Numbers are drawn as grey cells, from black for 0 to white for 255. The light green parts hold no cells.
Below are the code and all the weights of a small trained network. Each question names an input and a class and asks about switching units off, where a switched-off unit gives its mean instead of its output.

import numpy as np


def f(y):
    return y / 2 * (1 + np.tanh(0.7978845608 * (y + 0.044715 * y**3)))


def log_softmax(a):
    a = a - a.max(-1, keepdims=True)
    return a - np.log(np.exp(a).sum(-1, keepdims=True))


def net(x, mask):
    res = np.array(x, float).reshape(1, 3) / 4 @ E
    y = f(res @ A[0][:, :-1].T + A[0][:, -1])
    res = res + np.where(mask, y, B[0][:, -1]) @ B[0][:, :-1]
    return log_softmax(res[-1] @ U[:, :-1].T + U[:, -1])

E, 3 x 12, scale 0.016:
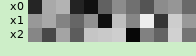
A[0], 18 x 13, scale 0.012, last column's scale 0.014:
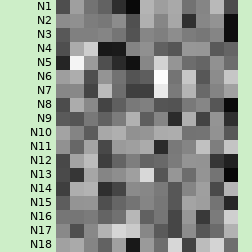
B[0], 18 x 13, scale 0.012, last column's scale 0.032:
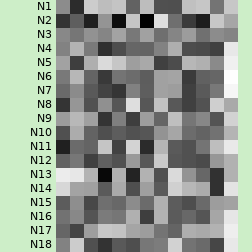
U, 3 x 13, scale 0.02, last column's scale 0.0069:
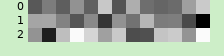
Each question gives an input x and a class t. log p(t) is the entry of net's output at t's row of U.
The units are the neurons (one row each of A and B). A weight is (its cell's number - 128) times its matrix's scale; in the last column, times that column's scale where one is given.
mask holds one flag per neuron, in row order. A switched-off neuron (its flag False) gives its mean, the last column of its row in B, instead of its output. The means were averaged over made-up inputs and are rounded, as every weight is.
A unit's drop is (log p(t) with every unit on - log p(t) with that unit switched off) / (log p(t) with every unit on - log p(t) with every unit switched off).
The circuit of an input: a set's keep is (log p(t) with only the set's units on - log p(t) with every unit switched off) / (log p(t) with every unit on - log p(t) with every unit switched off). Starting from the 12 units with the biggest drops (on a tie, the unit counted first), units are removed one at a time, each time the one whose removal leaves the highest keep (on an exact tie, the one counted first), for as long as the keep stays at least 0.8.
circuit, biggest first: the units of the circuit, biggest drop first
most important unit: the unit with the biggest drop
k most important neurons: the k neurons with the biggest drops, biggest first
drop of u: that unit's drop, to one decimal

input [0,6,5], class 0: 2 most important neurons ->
[N11, N2]
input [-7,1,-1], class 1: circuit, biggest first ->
[N11]
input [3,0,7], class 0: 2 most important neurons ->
[N11, N9]
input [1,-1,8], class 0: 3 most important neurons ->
[N11, N5, N1]
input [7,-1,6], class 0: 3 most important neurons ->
[N11, N8, N12]
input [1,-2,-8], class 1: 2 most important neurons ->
[N11, N2]
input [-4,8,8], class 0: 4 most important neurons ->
[N11, N2, N14, N9]
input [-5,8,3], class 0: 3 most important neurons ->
[N2, N14, N11]
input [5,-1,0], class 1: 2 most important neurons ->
[N14, N11]
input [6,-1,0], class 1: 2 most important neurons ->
[N14, N4]
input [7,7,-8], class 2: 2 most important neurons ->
[N5, N1]
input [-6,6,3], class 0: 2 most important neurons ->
[N2, N14]
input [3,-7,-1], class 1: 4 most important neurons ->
[N9, N11, N14, N2]
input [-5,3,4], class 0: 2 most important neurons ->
[N14, N11]
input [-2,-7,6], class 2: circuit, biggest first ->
[N17]
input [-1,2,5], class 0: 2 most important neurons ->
[N11, N14]
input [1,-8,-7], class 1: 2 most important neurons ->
[N9, N11]
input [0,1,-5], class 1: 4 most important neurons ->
[N11, N6, N17, N7]
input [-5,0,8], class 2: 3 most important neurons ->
[N17, N7, N6]
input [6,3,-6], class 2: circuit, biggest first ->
[N5]
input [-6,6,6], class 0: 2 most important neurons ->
[N11, N2]
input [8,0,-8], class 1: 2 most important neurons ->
[N4, N6]
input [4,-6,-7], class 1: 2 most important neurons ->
[N9, N11]
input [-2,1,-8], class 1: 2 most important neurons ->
[N11, N2]
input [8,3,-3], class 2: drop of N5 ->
1.1
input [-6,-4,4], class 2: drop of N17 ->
0.3
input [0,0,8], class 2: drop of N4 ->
0.2
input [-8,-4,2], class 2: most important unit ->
N17
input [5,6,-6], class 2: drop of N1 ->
0.7
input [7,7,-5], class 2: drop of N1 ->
0.8
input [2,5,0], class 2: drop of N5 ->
0.2
